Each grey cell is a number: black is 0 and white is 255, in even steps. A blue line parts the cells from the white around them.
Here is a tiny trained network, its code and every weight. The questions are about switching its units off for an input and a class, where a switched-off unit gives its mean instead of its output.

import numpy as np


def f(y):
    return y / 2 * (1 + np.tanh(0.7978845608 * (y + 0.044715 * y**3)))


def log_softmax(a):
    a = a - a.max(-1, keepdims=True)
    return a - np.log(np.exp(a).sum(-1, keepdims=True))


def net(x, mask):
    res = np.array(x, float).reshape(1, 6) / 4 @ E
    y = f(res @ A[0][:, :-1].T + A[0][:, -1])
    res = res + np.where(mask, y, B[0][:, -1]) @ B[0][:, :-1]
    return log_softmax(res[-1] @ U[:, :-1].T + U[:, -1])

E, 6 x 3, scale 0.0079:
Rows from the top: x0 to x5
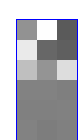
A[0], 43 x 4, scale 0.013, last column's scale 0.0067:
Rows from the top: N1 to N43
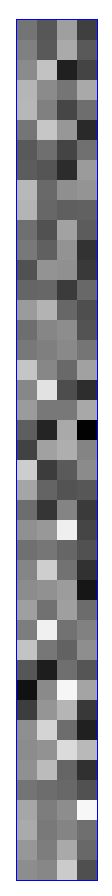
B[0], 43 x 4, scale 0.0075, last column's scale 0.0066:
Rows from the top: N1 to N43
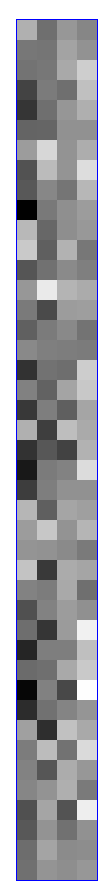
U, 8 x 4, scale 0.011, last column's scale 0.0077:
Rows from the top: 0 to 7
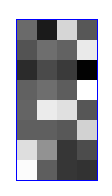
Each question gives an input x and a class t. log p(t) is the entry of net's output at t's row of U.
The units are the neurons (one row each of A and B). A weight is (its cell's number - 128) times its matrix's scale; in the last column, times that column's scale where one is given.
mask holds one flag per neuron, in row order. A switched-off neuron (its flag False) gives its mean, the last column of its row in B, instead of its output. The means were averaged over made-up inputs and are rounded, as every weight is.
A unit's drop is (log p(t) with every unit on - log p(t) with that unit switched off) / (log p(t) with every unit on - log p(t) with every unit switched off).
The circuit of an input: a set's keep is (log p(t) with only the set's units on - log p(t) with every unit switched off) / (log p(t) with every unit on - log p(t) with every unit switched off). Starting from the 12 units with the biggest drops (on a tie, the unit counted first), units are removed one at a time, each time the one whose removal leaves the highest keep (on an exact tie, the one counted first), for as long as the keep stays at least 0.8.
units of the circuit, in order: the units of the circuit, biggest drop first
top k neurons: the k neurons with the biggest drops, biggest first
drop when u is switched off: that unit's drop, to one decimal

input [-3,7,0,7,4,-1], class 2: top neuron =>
N23
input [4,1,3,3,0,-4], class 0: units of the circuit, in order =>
N34, N31
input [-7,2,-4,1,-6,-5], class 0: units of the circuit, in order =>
N21, N33
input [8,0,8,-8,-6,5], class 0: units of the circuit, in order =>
N31, N36
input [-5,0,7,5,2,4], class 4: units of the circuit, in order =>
N26, N37
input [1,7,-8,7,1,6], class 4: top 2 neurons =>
N14, N8
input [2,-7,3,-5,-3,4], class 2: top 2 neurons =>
N34, N22
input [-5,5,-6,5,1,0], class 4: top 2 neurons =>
N14, N8
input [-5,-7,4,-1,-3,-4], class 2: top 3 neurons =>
N34, N22, N35
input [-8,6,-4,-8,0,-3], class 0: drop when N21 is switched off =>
0.3
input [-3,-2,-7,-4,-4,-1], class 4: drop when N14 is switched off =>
0.2
